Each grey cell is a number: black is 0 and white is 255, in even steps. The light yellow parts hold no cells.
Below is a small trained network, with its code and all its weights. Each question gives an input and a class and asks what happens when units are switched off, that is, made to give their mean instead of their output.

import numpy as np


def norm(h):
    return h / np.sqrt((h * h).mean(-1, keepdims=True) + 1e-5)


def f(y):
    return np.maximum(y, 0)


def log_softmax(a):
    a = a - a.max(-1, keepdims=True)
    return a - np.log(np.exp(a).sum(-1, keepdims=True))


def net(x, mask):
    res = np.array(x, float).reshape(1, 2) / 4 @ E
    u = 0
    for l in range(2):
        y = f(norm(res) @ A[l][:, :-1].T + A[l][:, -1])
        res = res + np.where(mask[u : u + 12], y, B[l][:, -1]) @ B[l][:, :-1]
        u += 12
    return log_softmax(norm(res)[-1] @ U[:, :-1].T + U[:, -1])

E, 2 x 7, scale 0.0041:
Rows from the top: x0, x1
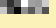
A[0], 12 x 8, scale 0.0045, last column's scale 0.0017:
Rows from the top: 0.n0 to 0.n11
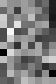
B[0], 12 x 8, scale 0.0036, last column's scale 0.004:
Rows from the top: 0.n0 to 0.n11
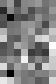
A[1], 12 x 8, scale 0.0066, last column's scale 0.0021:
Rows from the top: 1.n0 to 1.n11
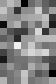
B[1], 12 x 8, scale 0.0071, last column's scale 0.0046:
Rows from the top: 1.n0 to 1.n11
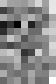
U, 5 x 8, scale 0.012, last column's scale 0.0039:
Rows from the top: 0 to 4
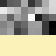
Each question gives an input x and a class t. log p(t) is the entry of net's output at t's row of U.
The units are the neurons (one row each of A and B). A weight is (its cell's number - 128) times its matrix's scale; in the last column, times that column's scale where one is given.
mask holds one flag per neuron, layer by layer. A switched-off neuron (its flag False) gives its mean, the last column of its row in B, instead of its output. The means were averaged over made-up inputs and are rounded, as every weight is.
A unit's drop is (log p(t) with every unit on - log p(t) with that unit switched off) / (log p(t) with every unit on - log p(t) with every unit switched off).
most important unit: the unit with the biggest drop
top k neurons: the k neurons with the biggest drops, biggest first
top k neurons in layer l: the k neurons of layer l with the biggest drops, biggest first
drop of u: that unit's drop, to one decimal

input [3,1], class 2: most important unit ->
0.n11
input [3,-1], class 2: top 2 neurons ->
[0.n11 1.n0]
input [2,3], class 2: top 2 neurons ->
[0.n6 1.n3]
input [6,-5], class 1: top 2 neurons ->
[1.n7 0.n6]
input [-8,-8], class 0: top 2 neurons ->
[1.n3 0.n11]
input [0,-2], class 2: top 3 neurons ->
[0.n7 1.n7 1.n0]
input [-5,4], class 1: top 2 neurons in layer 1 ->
[1.n0 1.n3]
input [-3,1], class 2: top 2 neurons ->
[0.n9 0.n8]
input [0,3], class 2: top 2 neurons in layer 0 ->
[0.n6 0.n5]
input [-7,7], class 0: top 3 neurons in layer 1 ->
[1.n4 1.n1 1.n7]
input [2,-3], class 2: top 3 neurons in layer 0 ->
[0.n11 0.n7 0.n6]
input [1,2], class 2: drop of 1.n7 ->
0.1
